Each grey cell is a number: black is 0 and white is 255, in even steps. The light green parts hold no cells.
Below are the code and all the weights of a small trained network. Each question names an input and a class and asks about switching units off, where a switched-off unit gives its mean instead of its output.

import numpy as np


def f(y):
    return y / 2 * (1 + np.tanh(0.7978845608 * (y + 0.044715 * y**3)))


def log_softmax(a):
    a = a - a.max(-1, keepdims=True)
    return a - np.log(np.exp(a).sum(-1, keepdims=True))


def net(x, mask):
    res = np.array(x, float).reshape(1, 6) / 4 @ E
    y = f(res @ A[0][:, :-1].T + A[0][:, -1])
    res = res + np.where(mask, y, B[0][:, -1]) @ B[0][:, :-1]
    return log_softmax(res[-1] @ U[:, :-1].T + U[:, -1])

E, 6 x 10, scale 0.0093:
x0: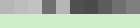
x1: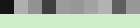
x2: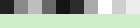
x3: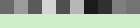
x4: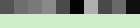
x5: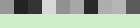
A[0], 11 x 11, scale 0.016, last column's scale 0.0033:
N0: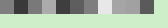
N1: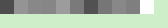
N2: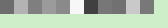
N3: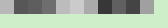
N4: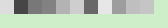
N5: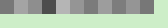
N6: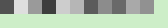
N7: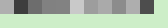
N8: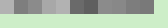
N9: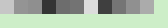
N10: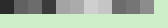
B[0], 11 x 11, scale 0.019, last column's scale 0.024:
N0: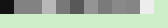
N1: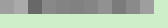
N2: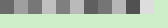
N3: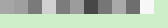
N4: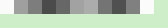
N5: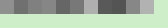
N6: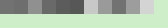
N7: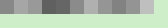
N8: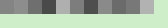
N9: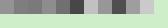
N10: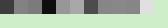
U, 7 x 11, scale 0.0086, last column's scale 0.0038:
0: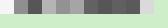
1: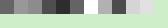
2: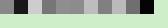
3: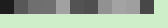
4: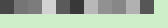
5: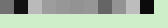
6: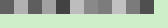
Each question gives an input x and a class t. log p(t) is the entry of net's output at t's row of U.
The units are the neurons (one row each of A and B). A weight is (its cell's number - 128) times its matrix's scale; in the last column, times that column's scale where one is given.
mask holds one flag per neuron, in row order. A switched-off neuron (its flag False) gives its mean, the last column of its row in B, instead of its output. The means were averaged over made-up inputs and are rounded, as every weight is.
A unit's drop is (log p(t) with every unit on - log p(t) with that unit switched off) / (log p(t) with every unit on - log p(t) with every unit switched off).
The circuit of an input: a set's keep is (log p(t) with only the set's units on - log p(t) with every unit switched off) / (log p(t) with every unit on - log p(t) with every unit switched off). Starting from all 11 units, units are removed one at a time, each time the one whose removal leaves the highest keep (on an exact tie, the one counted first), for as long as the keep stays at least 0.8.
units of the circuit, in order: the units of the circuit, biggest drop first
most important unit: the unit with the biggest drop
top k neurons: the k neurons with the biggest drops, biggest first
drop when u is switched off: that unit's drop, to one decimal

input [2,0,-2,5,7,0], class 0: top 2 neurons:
(N0; N10)
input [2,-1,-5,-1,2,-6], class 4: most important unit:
N4
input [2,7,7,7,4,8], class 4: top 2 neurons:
(N10; N0)
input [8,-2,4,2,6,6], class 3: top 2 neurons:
(N4; N9)
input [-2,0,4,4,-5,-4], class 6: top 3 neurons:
(N2; N9; N4)
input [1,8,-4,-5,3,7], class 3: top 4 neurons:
(N10; N4; N2; N7)
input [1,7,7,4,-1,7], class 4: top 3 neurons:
(N0; N3; N8)
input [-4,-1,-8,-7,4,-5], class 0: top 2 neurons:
(N3; N0)
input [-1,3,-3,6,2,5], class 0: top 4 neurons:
(N0; N10; N6; N7)
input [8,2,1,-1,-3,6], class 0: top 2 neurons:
(N0; N9)
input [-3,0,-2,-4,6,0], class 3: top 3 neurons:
(N4; N6; N7)
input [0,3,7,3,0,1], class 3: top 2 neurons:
(N4; N9)
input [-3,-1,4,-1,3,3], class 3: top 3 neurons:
(N4; N9; N6)
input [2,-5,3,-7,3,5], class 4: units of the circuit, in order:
(N0)
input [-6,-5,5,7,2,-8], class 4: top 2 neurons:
(N4; N10)
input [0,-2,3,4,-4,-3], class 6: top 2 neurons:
(N2; N9)
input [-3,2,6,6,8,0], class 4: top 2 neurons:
(N10; N4)
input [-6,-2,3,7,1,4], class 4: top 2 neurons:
(N0; N10)
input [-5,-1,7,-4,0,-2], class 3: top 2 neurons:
(N10; N4)
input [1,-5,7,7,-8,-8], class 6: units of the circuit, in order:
(N2)
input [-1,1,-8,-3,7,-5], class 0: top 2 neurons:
(N3; N0)
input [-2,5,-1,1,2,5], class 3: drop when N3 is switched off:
0.2
